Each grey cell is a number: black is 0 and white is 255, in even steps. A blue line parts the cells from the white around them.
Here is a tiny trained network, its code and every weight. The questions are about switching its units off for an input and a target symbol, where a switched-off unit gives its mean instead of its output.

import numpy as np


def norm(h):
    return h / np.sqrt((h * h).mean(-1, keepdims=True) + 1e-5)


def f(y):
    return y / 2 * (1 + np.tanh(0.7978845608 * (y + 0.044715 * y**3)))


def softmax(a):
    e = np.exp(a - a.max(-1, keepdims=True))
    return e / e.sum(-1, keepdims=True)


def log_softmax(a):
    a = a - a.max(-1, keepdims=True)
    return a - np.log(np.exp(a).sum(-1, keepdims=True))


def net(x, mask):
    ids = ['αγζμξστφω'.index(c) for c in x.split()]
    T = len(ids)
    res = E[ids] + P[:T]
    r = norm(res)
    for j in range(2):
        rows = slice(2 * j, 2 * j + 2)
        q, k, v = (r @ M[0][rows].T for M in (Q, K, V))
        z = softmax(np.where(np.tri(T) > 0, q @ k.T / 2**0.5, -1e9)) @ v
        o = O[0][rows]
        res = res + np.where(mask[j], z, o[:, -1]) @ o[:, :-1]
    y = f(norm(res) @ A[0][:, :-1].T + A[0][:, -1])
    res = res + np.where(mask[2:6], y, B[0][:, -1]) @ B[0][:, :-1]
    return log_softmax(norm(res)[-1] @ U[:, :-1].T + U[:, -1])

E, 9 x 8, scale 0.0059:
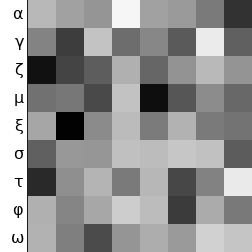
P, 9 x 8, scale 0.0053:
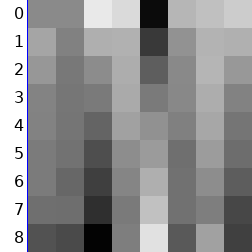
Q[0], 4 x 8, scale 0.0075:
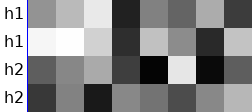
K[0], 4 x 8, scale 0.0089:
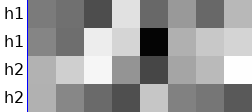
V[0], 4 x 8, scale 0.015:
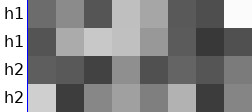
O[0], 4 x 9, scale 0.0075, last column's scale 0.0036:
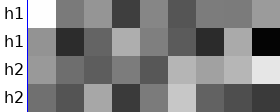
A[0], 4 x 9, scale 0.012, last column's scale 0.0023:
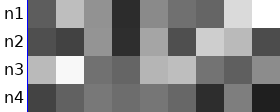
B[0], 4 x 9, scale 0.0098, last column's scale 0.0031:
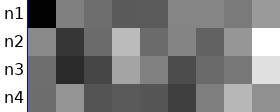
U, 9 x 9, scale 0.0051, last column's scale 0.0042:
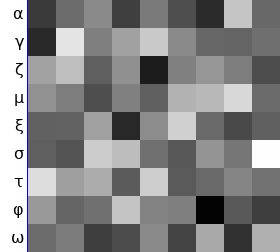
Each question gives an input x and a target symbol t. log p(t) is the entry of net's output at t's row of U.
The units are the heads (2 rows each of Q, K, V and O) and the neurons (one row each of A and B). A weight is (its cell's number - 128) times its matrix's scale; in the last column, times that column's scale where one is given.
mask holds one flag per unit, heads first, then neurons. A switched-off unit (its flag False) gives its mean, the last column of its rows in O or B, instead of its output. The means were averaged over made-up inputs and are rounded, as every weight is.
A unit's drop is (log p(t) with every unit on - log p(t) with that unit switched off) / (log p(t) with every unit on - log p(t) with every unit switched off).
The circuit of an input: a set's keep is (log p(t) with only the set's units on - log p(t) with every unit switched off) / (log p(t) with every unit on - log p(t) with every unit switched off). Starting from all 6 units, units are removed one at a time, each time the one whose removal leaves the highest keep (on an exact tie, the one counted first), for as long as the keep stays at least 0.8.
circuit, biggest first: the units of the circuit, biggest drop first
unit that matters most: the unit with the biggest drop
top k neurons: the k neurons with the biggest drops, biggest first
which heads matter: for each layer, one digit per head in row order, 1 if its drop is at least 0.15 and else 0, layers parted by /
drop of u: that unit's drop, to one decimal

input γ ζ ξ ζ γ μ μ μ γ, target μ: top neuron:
[n3]
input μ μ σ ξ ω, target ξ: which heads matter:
01
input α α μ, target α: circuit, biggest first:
[h1, h2, n4]
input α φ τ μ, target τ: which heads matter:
10
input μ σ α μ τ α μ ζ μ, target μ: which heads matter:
01
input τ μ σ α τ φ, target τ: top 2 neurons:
[n3, n2]
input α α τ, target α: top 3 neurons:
[n4, n1, n3]
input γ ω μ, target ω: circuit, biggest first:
[h1, n3, h2]
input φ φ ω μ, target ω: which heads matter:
10
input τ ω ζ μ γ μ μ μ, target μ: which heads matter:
01
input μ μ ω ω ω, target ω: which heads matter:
10
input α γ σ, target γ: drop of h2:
0.3
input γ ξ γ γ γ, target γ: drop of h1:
0.7
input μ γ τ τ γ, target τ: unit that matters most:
h1
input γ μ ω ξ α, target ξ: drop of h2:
1.0
